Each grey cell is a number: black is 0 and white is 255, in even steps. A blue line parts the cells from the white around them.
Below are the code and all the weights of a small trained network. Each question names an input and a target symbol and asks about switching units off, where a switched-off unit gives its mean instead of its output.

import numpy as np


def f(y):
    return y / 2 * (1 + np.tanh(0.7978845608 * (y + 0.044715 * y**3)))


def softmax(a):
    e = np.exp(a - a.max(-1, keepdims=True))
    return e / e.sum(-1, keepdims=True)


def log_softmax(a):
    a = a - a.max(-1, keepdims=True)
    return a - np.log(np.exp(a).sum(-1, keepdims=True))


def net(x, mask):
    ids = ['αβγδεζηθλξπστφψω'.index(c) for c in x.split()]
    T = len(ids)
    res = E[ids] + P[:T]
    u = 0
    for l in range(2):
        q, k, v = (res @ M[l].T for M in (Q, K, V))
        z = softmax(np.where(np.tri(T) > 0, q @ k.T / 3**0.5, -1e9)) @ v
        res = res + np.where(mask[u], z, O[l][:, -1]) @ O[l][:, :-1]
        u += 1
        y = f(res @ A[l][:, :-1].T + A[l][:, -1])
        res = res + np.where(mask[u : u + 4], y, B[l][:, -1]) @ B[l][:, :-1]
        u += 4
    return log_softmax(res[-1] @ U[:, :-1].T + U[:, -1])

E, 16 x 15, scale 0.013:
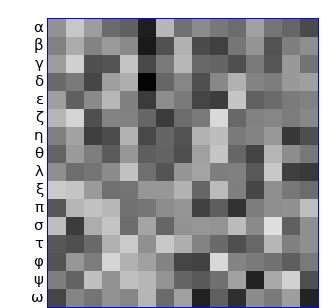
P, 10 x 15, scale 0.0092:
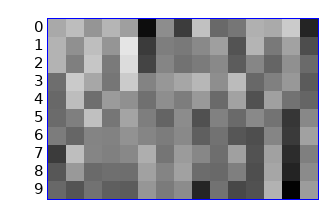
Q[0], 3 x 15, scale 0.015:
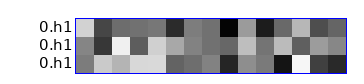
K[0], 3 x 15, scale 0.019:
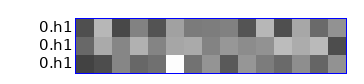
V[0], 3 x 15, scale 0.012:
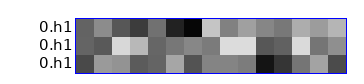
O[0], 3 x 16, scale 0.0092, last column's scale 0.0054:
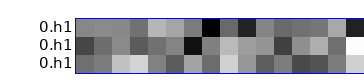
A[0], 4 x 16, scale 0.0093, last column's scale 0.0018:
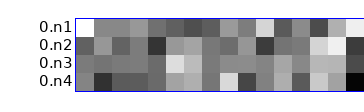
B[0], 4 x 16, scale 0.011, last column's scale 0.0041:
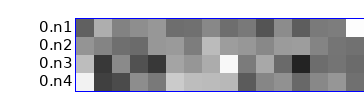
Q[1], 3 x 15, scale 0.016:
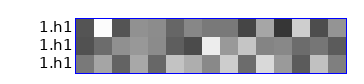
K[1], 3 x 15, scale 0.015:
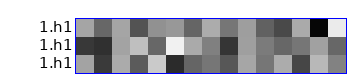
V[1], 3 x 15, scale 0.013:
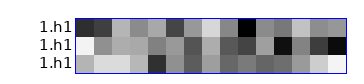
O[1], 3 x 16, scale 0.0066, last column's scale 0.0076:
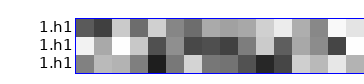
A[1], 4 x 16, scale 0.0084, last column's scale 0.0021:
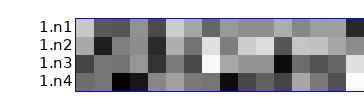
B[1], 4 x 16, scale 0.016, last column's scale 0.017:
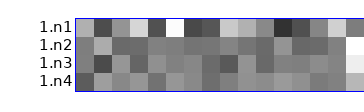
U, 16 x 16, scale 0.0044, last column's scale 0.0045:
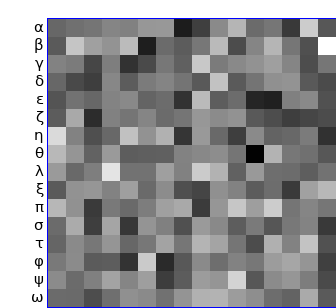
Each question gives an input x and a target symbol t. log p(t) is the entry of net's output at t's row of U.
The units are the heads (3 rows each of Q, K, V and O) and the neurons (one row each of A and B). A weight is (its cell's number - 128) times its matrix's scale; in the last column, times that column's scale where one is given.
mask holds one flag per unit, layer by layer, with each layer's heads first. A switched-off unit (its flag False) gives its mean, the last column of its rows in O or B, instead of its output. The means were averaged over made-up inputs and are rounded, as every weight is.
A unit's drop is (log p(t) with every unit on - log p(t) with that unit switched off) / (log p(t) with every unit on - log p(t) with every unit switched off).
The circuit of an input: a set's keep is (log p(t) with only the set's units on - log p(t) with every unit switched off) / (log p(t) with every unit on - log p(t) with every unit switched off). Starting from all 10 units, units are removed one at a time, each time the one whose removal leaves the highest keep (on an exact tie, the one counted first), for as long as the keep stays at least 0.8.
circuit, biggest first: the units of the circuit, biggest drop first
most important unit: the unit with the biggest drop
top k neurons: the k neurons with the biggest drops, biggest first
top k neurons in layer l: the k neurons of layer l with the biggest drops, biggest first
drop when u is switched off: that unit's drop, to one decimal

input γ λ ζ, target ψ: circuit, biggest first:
1.h1, 1.n2, 0.h1
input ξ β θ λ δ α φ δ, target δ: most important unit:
1.h1
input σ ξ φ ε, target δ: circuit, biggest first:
1.h1, 1.n3, 0.h1
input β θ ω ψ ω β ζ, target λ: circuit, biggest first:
0.h1, 1.n2
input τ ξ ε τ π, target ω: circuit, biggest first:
1.h1, 0.n2, 0.h1
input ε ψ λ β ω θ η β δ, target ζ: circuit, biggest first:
1.h1, 0.h1
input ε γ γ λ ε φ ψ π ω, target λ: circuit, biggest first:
0.h1, 1.n2
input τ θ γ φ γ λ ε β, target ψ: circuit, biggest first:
0.h1, 1.h1, 1.n2
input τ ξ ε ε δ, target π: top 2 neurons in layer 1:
1.n2, 1.n3
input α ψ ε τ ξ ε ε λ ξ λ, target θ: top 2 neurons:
1.n2, 1.n4
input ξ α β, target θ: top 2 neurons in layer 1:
1.n2, 1.n4
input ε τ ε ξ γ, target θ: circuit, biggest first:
0.h1, 1.h1, 1.n2
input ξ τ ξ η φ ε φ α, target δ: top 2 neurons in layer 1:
1.n3, 1.n2
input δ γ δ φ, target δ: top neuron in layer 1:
1.n3
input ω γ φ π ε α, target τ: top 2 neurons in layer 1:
1.n2, 1.n3
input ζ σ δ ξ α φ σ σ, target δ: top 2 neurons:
1.n3, 0.n1
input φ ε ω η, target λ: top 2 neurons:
1.n2, 1.n3
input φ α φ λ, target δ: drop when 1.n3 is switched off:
0.5
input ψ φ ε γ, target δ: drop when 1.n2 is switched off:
0.1
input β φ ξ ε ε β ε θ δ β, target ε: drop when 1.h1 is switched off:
0.2
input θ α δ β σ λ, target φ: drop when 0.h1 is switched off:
0.8
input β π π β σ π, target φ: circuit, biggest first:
0.h1
